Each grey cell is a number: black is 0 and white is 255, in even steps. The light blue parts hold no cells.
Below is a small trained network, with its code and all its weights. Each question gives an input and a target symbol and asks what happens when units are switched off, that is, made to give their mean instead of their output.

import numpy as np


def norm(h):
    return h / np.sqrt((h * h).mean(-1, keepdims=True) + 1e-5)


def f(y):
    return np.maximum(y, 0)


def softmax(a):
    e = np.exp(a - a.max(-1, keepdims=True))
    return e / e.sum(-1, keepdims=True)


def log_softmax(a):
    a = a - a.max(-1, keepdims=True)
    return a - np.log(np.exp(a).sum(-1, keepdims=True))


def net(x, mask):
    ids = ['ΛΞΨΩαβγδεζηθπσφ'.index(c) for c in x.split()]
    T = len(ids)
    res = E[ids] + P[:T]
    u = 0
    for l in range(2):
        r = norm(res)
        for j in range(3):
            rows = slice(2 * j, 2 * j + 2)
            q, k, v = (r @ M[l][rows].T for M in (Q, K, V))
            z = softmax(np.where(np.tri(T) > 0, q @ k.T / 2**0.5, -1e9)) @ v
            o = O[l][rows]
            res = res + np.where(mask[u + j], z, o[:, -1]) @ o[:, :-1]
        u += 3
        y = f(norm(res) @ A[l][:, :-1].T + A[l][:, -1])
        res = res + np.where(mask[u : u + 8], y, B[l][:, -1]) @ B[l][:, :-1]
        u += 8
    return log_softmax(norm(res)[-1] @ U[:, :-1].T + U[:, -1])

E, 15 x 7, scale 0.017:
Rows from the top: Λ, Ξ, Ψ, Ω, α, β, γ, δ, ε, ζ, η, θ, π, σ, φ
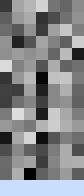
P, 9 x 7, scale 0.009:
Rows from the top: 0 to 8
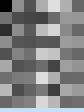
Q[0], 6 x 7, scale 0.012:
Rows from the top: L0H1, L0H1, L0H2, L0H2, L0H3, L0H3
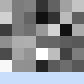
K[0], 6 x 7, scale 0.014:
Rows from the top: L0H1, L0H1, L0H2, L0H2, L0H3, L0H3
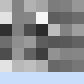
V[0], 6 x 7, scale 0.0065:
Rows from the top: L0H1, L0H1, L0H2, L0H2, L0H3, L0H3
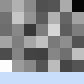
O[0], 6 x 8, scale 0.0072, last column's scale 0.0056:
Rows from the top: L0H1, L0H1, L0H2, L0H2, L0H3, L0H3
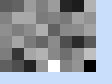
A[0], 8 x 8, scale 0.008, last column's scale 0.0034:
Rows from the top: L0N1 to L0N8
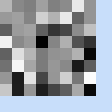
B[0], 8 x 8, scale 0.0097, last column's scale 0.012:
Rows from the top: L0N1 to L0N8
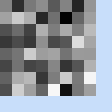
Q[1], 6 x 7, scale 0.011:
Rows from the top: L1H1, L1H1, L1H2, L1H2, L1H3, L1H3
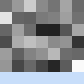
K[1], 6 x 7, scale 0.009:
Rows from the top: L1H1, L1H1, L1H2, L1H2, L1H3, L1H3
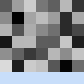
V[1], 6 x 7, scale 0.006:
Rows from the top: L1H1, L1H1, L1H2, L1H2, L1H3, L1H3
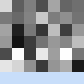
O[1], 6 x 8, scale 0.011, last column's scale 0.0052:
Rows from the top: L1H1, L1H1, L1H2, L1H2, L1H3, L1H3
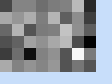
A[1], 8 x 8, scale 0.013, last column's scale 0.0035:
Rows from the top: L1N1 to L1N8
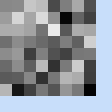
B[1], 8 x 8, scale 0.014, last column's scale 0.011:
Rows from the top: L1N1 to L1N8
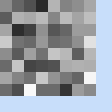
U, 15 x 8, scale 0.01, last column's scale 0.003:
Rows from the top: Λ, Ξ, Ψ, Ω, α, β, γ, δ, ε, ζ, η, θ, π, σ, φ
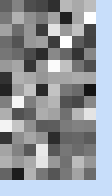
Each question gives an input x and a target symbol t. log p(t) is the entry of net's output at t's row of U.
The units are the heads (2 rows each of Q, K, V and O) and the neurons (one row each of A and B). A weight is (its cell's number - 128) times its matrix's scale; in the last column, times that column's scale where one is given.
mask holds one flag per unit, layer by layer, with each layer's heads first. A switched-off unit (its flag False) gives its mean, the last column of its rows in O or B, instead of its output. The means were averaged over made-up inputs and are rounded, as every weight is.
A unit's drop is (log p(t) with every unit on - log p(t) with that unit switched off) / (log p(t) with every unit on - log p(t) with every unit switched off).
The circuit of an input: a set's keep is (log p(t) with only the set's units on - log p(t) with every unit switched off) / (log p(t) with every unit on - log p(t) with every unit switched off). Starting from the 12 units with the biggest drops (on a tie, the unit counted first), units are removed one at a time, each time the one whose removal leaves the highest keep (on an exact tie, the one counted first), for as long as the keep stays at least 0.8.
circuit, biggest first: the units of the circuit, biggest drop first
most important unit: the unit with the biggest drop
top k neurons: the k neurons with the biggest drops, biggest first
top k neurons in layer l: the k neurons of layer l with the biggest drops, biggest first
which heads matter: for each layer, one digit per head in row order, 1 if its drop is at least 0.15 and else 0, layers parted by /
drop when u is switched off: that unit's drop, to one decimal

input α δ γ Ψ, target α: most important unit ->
L0H1
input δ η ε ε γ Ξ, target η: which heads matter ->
100 / 001
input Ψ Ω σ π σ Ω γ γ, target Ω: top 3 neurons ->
[L0N1; L0N4; L1N7]
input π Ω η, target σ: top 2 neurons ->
[L1N2; L1N3]
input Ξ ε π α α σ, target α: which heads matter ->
100 / 000
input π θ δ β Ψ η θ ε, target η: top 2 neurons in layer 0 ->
[L0N2; L0N1]
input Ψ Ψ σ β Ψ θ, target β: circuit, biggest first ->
[L0H3; L1N7]
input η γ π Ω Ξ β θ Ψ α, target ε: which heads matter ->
010 / 000
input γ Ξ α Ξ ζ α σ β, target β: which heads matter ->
001 / 010
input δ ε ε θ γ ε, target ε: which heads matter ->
000 / 000
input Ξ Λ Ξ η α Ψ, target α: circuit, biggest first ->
[L0H2; L0H1]
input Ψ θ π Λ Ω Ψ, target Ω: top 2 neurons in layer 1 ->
[L1N7; L1N6]
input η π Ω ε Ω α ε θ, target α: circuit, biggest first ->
[L0H2; L1N2]
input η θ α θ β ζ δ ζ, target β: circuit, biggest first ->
[L0H3]
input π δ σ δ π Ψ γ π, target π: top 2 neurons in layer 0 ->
[L0N6; L0N2]
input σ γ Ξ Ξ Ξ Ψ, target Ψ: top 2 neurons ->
[L0N8; L0N7]
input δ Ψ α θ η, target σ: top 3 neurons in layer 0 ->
[L0N2; L0N7; L0N3]
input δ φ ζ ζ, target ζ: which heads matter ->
001 / 000
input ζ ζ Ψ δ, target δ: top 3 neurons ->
[L0N8; L0N7; L1N2]
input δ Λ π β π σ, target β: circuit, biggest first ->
[L0H3]
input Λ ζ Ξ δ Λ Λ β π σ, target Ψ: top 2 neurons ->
[L1N1; L0N4]
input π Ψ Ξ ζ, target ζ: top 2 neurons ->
[L1N7; L1N3]
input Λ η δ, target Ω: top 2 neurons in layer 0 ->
[L0N7; L0N8]
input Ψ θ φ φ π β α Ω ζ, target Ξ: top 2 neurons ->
[L0N6; L1N3]
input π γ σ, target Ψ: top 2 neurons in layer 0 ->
[L0N5; L0N4]
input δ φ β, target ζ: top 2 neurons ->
[L1N3; L0N6]
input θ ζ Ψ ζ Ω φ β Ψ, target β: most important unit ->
L0H3
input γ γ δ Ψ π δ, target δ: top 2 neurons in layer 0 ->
[L0N8; L0N7]
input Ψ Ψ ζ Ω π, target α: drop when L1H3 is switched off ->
0.0
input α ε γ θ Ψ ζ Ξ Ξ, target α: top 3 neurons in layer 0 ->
[L0N8; L0N3; L0N6]
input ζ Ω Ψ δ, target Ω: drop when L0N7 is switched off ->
-0.1
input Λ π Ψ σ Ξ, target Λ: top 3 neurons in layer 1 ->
[L1N6; L1N2; L1N1]
